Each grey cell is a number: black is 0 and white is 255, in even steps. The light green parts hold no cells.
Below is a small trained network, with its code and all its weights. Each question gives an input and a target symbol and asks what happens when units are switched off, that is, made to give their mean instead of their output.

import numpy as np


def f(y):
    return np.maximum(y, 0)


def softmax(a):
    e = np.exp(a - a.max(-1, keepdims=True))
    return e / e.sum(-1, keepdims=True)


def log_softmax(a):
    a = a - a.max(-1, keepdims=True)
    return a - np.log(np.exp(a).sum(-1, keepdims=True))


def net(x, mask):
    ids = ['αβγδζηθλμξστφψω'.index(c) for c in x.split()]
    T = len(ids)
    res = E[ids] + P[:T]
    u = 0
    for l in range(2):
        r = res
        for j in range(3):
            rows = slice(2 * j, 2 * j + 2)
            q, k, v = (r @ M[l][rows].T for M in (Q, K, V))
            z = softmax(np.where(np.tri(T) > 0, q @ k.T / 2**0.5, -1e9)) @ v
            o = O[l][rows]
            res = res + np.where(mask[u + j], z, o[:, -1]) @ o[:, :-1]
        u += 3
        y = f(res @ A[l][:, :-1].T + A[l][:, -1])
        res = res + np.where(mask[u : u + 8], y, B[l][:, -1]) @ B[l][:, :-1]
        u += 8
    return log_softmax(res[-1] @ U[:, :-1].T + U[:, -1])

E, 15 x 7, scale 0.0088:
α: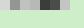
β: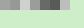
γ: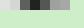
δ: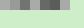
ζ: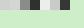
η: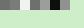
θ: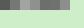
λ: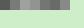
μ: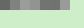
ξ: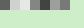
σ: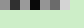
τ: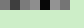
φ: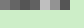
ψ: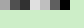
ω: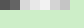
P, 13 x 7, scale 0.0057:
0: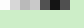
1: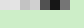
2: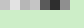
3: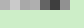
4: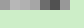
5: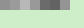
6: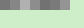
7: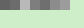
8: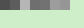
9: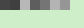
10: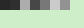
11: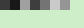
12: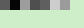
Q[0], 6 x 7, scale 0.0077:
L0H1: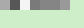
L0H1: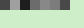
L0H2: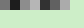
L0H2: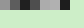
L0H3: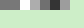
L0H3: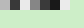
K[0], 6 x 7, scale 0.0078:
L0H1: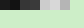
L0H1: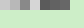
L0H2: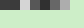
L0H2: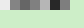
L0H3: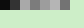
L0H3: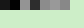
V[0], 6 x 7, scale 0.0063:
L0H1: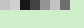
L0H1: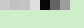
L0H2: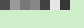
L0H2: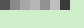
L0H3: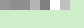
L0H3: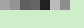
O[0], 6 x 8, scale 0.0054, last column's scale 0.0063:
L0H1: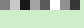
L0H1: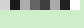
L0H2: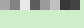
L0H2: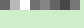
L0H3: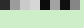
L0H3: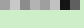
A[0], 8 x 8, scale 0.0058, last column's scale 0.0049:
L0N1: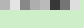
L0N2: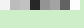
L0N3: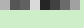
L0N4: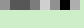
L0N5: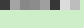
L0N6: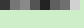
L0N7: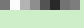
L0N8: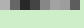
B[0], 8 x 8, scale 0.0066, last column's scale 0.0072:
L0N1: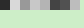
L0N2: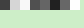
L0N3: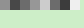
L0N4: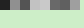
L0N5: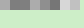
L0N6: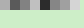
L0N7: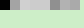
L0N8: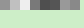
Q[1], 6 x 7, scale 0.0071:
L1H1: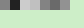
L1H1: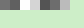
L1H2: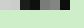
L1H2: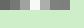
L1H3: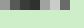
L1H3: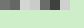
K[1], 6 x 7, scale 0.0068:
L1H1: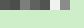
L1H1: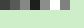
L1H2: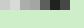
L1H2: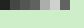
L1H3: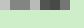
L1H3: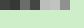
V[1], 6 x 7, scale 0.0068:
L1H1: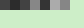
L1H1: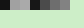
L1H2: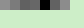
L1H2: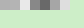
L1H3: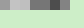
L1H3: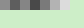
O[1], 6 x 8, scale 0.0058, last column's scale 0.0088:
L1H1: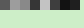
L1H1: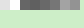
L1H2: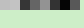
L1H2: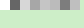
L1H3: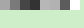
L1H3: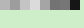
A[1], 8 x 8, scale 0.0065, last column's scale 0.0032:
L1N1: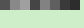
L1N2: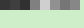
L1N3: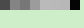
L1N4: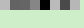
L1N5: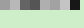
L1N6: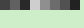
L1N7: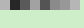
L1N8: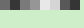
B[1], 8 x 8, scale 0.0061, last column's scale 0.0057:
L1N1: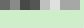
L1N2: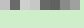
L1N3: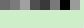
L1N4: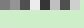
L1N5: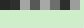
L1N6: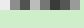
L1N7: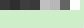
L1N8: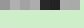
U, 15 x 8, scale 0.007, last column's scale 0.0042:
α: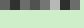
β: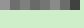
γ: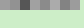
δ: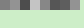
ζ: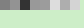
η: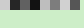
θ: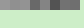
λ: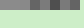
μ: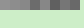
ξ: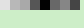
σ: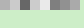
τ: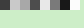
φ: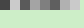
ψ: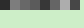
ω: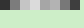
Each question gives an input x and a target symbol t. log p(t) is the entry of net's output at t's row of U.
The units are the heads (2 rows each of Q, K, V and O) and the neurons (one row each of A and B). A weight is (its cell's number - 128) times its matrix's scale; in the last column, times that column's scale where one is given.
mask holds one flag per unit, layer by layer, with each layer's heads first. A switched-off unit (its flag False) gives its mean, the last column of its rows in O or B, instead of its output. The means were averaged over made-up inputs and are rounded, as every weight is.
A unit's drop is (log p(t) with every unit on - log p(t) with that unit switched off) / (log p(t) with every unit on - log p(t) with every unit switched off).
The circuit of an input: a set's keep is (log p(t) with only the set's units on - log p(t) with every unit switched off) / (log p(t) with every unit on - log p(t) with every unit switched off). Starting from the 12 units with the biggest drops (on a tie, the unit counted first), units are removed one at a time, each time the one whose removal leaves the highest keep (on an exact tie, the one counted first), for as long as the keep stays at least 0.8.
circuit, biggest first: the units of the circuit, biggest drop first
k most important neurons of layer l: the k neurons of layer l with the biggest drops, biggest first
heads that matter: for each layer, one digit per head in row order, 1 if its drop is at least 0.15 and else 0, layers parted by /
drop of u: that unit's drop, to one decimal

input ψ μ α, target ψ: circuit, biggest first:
[L1H2; L0N4; L1H3; L0N3]
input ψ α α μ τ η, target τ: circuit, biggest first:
[L1H1; L0N1; L1H2]
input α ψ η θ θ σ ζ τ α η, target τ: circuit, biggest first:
[L1H1; L0N2]
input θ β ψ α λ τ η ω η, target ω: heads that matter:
100 / 011
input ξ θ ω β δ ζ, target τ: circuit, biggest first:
[L0N2; L0N6]
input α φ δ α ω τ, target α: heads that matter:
000 / 000
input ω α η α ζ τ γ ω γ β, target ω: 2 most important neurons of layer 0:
[L0N2; L0N6]
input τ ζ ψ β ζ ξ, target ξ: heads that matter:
010 / 100
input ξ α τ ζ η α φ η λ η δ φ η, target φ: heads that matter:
100 / 011
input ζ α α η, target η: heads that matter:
001 / 000
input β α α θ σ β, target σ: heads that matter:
100 / 011
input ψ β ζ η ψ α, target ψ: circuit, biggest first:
[L1H2; L0N4; L1H3; L0N2]
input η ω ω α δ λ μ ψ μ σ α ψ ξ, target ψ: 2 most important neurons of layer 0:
[L0N4; L0N2]
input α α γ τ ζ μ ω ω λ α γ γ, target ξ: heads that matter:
000 / 000
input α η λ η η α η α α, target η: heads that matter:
001 / 000
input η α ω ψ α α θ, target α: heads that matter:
100 / 000
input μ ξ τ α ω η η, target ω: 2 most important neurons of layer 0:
[L0N7; L0N2]
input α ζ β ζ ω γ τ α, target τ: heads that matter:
000 / 100
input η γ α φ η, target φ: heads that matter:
100 / 010
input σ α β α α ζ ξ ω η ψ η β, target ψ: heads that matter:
110 / 011
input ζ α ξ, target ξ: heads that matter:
110 / 100
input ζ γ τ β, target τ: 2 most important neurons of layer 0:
[L0N1; L0N2]
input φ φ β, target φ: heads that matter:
000 / 010
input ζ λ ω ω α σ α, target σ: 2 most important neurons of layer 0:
[L0N1; L0N3]
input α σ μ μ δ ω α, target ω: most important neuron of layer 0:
[L0N2]
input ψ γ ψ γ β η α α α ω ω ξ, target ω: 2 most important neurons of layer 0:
[L0N2; L0N6]
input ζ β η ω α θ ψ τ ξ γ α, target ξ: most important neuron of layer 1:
[L1N7]
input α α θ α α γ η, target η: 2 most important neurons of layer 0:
[L0N2; L0N5]
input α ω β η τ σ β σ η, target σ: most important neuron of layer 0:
[L0N5]
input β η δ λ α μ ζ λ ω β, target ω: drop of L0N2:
0.3
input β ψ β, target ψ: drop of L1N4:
0.0
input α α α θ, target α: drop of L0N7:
0.1
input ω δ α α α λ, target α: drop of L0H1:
0.5
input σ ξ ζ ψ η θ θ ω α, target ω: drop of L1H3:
0.2
